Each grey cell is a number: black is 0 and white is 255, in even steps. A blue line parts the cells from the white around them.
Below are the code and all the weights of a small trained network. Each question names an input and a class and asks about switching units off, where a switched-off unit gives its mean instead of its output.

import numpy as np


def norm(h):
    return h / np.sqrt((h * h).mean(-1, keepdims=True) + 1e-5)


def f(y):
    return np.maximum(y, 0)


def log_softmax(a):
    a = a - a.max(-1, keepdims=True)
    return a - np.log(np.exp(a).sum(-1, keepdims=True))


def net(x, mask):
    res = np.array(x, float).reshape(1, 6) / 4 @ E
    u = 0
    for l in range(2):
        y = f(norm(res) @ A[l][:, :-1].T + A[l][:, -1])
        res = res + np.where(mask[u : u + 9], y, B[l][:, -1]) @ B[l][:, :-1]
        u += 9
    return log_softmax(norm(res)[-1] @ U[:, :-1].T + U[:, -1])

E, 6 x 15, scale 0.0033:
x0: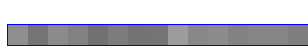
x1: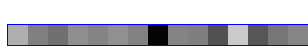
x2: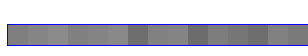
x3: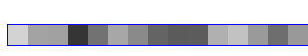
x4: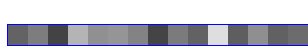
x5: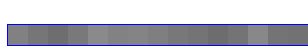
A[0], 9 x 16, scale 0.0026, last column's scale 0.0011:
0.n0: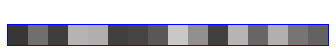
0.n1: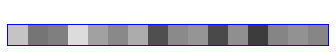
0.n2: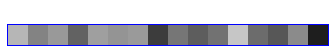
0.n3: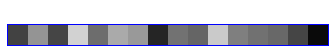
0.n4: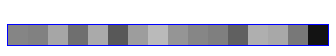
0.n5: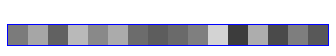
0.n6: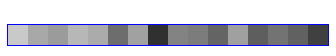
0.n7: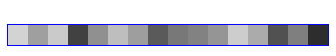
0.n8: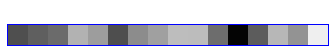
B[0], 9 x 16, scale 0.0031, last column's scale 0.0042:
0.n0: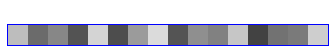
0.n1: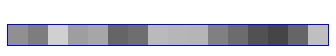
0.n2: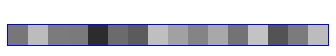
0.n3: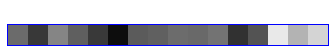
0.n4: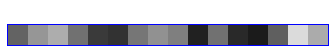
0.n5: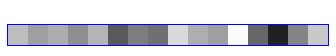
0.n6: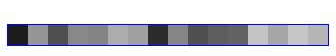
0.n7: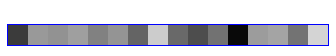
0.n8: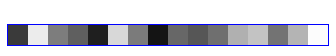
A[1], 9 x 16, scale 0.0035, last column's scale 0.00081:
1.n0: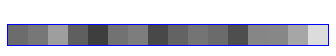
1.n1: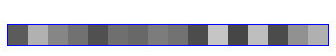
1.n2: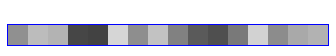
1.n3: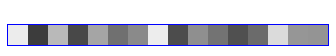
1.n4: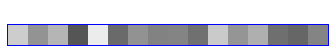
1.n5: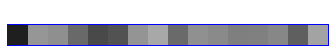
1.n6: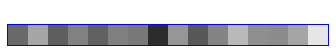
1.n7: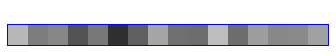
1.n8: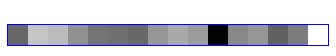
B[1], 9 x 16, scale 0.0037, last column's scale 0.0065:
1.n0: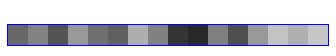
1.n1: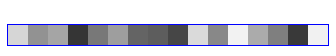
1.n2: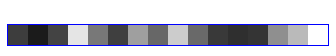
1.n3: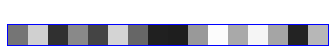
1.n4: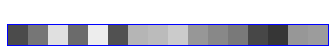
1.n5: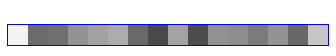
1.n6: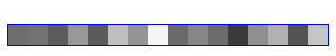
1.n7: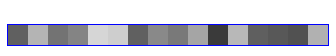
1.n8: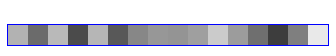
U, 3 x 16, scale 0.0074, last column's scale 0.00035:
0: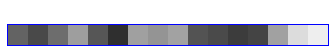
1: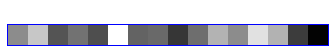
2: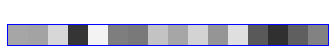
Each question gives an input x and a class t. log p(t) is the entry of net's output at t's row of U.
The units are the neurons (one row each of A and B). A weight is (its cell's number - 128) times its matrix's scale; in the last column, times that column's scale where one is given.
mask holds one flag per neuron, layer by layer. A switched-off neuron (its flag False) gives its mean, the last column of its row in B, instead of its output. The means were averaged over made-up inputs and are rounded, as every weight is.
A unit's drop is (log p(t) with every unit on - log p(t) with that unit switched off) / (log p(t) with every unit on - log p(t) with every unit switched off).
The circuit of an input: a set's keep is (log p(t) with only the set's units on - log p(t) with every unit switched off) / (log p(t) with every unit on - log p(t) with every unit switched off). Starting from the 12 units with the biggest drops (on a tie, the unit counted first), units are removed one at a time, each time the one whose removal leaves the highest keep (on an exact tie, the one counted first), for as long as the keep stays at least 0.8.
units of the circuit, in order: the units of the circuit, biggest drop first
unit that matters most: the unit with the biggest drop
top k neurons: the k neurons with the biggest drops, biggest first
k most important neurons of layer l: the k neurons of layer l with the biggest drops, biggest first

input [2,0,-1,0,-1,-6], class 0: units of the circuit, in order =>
1.n2
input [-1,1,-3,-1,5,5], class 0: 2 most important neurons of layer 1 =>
1.n3, 1.n1
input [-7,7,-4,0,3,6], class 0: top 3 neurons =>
1.n1, 0.n8, 1.n3
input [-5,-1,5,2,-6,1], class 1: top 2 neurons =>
1.n3, 0.n8
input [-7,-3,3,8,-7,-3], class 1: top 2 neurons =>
1.n3, 0.n5
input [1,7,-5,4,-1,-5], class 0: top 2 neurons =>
1.n2, 1.n3
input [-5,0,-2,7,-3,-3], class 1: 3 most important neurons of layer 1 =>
1.n3, 1.n1, 1.n7
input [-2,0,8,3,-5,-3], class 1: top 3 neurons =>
1.n3, 0.n8, 0.n5
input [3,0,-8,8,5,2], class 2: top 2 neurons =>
0.n8, 1.n4
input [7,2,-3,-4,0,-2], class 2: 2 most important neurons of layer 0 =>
0.n0, 0.n1
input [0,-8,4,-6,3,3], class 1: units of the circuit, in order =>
0.n8, 1.n1
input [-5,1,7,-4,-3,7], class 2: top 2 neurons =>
0.n0, 1.n8
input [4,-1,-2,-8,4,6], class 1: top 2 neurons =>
0.n8, 1.n2
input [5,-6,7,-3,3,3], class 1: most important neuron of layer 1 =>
1.n1
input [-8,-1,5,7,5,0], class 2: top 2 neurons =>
0.n8, 1.n4
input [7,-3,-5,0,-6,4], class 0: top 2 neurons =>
1.n2, 0.n0
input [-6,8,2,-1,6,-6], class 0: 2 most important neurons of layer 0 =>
0.n3, 0.n8
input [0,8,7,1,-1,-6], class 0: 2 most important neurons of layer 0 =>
0.n6, 0.n5
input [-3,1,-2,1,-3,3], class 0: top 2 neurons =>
1.n2, 0.n0
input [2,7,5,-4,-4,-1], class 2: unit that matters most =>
1.n2
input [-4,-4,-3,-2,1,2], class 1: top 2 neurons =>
1.n1, 0.n8
